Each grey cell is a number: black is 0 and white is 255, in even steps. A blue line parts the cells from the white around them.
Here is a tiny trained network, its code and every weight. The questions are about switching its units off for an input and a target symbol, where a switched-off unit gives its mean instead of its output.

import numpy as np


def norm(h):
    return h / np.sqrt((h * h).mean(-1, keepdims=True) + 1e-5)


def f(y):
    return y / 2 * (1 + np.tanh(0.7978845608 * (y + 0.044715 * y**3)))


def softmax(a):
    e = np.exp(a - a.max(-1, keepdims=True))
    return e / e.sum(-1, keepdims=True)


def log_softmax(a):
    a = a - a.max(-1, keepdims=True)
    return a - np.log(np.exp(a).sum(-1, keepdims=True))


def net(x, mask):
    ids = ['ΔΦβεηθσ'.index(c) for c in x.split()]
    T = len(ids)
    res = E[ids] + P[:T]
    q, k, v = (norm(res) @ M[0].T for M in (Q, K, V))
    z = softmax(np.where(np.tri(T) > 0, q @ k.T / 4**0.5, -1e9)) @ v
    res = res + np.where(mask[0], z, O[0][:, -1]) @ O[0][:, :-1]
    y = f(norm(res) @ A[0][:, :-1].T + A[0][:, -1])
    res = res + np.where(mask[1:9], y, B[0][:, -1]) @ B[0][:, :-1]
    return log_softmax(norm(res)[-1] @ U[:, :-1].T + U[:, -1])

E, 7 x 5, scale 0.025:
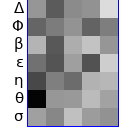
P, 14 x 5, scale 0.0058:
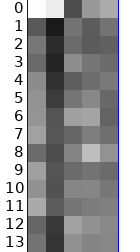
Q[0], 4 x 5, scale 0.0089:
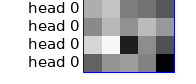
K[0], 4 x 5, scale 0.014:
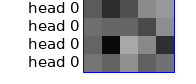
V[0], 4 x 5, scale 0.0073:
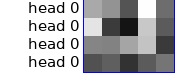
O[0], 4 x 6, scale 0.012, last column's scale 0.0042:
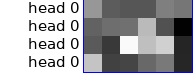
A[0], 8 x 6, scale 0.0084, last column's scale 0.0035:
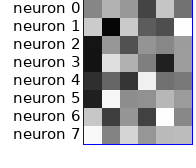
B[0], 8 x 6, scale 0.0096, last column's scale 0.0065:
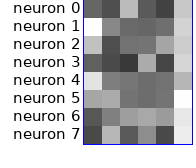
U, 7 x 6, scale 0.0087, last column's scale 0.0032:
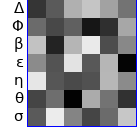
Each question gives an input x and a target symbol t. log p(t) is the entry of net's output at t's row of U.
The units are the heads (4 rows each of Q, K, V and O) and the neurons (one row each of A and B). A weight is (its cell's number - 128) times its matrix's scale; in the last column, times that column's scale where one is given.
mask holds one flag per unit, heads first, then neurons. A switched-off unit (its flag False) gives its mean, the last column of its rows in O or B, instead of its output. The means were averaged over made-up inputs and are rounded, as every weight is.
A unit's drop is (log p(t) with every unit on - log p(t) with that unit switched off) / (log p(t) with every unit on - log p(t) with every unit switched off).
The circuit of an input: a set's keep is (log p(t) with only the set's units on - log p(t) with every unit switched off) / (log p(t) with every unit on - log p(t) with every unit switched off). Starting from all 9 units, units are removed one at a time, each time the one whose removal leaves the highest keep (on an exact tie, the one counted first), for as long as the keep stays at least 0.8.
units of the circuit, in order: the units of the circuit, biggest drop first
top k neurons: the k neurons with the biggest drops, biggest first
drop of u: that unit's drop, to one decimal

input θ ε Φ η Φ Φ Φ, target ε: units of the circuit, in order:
[head 0; neuron 6]
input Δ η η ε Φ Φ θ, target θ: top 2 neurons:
[neuron 3; neuron 1]
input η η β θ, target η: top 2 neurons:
[neuron 2; neuron 4]
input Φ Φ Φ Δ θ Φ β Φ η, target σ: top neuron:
[neuron 5]
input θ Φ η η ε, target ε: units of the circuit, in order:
[neuron 6; neuron 3]
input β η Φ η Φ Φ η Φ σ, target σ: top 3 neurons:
[neuron 7; neuron 3; neuron 2]
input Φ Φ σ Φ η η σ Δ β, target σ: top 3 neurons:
[neuron 7; neuron 3; neuron 2]
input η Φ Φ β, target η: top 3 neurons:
[neuron 1; neuron 0; neuron 3]
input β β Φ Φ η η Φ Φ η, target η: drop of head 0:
-0.1
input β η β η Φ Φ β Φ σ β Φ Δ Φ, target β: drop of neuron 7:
0.2
